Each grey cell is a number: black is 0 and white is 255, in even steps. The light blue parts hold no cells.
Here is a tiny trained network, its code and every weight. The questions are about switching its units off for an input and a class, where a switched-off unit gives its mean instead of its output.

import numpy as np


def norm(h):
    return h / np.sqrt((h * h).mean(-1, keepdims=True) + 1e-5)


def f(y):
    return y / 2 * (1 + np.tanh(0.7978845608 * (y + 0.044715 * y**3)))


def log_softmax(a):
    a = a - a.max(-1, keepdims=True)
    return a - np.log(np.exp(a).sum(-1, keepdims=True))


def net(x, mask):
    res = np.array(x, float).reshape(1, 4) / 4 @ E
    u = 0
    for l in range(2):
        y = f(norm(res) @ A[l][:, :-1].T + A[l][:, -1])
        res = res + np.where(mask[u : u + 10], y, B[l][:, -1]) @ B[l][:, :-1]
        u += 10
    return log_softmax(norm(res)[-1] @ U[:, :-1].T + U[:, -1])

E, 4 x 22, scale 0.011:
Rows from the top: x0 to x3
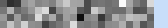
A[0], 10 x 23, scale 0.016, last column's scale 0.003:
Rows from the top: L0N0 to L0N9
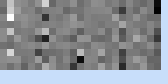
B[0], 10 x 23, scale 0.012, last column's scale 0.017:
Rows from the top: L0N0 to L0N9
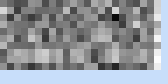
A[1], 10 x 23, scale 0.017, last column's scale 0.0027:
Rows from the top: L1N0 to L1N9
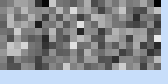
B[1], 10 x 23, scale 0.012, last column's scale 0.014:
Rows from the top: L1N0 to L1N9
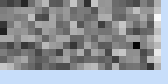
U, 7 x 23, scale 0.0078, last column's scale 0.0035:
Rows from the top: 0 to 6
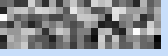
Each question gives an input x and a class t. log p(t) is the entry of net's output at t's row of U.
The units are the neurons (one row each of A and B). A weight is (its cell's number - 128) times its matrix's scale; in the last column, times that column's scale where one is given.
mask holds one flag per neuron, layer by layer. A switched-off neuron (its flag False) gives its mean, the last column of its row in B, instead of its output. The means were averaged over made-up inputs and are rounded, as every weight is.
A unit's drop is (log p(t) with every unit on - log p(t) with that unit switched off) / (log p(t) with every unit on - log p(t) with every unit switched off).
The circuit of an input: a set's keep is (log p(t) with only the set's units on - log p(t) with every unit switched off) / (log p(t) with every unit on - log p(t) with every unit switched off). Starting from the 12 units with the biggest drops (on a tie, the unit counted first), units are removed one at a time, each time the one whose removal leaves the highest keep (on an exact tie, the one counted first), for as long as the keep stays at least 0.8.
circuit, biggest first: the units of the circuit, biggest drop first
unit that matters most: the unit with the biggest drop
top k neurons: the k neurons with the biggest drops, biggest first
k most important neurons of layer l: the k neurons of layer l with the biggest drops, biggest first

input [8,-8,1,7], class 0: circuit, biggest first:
L1N0
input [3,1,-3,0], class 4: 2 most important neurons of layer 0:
L0N6; L0N1
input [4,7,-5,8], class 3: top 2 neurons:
L0N5; L1N6
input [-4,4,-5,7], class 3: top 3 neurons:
L0N2; L0N8; L0N5
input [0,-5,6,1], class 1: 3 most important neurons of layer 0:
L0N8; L0N0; L0N4
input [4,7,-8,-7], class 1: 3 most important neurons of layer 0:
L0N5; L0N2; L0N7
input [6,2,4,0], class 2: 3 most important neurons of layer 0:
L0N7; L0N8; L0N2
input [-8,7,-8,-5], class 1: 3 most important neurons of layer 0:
L0N7; L0N5; L0N2
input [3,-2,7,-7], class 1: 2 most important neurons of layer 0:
L0N2; L0N8
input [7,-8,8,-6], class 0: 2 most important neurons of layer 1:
L1N0; L1N3
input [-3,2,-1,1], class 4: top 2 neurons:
L1N5; L0N0
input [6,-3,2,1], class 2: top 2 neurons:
L0N7; L0N8
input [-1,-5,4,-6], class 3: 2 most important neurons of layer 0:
L0N9; L0N4
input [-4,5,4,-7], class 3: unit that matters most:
L0N9
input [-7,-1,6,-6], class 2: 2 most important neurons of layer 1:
L1N7; L1N3
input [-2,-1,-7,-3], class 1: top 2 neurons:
L0N7; L1N3
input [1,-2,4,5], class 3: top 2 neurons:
L0N2; L0N7
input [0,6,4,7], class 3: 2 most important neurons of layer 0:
L0N2; L0N5
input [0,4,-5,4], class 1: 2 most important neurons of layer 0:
L0N7; L0N5
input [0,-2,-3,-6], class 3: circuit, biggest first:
L0N9
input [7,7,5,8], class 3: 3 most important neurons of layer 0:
L0N5; L0N1; L0N8
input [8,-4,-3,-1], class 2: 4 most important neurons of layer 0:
L0N7; L0N8; L0N2; L0N9
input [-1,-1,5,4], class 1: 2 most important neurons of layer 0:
L0N8; L0N9
